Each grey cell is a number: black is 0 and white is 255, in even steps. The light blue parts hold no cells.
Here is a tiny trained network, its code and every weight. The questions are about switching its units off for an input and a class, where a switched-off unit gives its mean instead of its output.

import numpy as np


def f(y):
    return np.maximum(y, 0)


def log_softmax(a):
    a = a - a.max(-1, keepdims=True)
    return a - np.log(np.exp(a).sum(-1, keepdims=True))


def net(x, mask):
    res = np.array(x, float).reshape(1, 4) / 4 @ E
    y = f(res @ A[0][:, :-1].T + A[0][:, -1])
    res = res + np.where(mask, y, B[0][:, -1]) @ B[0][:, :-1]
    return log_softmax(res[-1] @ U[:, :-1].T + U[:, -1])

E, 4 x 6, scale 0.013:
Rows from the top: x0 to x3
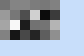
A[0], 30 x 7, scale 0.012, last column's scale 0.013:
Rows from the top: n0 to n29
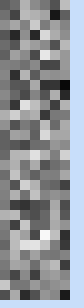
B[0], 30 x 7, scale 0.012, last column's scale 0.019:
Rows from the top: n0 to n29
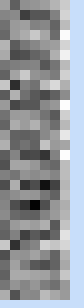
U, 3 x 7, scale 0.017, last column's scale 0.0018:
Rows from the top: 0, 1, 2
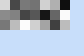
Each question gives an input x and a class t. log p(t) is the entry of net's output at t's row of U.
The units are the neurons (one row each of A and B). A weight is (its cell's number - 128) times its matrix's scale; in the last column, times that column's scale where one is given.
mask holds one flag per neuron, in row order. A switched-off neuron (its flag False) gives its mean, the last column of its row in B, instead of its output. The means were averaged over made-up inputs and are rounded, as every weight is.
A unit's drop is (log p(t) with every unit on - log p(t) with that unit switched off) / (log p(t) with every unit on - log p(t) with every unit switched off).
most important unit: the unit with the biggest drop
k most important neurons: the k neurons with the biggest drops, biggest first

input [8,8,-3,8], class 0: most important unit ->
n8
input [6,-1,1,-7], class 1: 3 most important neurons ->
n15; n8; n3
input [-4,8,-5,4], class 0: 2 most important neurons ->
n8; n15
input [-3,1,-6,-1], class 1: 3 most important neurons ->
n18; n1; n8
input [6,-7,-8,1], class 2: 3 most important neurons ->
n3; n7; n22
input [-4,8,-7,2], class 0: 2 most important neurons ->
n8; n15
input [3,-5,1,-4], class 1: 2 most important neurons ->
n23; n15
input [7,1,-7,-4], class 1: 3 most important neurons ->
n18; n1; n15
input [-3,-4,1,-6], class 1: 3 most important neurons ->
n15; n23; n8
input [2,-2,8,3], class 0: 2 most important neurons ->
n29; n15
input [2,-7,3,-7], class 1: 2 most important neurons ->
n23; n15
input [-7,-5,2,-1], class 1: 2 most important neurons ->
n23; n24
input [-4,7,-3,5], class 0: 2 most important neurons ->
n8; n15
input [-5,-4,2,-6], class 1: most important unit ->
n15
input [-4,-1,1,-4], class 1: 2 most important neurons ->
n15; n8
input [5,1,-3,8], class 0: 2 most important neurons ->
n20; n14
